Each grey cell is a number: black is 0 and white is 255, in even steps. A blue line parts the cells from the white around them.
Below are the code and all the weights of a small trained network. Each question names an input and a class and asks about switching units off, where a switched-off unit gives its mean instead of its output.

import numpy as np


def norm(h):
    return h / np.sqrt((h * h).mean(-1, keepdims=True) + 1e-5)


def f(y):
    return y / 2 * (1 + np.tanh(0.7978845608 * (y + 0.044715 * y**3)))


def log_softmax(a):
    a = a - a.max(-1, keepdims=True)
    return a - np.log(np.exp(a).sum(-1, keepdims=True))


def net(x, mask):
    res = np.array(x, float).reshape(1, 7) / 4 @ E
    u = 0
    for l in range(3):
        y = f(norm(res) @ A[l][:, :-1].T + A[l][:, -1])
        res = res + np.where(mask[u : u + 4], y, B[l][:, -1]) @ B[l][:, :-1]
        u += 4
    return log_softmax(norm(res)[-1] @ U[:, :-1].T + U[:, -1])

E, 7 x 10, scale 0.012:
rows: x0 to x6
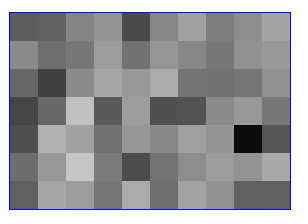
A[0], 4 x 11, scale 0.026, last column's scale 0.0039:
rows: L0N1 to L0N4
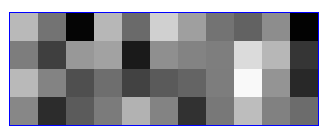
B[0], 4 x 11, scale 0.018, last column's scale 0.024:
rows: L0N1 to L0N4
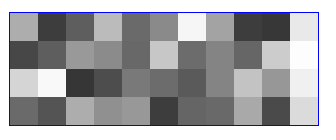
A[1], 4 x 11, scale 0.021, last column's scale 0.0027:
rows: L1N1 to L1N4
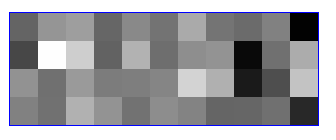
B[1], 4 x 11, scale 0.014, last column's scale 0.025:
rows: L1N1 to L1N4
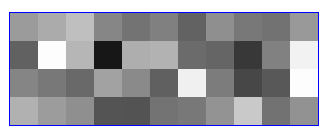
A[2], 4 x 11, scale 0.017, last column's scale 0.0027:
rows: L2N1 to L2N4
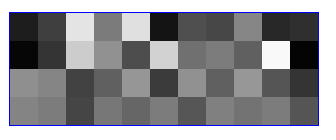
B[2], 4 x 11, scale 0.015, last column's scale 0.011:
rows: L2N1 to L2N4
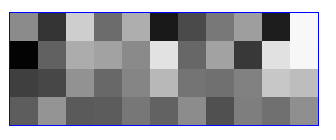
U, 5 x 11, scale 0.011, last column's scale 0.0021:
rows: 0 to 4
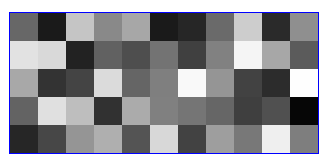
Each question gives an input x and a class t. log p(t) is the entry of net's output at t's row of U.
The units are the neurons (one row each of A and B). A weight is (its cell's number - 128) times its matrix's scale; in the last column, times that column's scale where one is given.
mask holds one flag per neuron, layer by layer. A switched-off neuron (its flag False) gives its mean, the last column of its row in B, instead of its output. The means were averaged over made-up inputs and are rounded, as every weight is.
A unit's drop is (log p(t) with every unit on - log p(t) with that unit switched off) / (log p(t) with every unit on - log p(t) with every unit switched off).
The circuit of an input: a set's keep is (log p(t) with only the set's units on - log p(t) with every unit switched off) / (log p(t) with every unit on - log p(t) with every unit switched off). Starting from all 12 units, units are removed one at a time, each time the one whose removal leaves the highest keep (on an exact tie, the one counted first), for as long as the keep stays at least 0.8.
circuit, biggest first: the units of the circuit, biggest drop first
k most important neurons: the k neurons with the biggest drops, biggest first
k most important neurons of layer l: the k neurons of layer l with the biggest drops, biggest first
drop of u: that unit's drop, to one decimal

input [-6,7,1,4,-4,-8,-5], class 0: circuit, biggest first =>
(L0N4)
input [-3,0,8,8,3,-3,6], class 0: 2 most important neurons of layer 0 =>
(L0N1; L0N2)
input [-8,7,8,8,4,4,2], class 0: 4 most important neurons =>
(L0N1; L0N2; L2N1; L0N3)
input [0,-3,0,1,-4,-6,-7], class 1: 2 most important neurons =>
(L0N3; L2N1)
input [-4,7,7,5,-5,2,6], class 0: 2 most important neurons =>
(L0N4; L2N1)
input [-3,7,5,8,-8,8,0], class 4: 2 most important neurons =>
(L0N2; L2N2)
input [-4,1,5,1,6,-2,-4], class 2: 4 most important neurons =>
(L0N3; L0N2; L0N4; L1N3)
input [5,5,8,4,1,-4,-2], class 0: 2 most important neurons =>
(L0N4; L2N1)
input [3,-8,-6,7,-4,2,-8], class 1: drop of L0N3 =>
1.1
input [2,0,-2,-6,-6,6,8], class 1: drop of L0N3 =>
1.2
